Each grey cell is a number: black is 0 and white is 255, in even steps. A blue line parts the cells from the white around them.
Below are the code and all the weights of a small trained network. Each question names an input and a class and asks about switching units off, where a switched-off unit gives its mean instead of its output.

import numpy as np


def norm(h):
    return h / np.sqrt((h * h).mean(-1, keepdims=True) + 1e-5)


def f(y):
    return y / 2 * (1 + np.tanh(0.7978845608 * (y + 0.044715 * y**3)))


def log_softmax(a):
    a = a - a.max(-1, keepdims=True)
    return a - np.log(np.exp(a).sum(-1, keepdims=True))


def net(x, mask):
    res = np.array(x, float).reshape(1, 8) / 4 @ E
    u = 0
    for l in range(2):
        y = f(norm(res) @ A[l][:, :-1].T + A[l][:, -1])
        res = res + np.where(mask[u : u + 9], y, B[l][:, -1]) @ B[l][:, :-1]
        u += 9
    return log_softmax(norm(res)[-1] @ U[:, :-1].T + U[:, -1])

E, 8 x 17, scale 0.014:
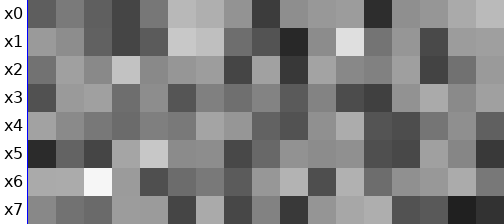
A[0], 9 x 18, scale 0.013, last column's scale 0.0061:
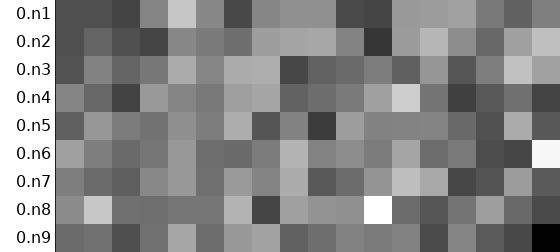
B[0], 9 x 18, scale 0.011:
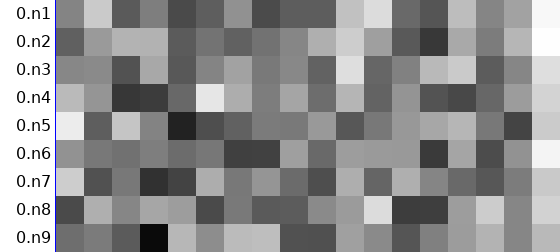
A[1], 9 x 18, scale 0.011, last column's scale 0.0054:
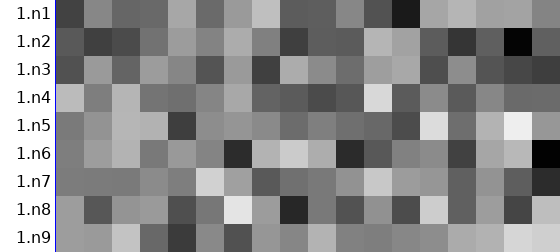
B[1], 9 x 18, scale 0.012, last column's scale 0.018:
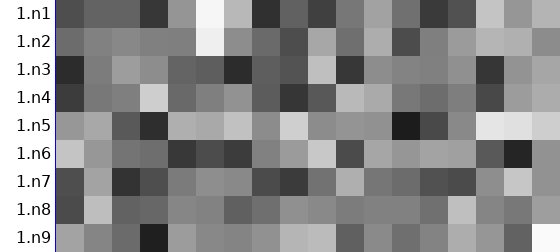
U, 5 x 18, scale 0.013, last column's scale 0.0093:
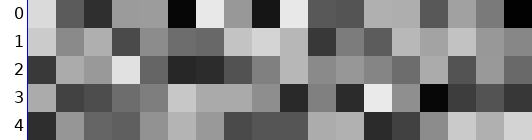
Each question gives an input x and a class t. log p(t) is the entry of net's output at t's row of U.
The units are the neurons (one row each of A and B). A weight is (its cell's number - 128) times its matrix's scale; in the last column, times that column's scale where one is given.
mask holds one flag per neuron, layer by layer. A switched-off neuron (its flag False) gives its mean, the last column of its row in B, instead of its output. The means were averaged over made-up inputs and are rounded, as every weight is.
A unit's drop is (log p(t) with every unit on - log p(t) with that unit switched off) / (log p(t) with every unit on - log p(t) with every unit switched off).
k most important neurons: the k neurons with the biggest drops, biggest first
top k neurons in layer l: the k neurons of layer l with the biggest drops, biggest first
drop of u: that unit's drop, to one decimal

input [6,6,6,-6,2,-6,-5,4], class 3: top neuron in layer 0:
0.n4
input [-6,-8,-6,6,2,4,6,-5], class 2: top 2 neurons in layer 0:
0.n1, 0.n9
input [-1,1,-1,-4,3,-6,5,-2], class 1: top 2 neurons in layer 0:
0.n1, 0.n3
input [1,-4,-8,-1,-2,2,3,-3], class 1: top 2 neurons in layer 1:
1.n9, 1.n4
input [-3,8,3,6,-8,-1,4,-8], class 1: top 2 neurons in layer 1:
1.n9, 1.n6
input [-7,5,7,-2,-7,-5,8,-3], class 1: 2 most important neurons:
0.n1, 1.n6
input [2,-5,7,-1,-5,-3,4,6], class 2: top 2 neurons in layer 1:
1.n1, 1.n5
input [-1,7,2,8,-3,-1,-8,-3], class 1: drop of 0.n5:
0.8
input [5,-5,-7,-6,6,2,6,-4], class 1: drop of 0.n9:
0.1
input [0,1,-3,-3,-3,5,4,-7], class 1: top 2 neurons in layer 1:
1.n9, 1.n4
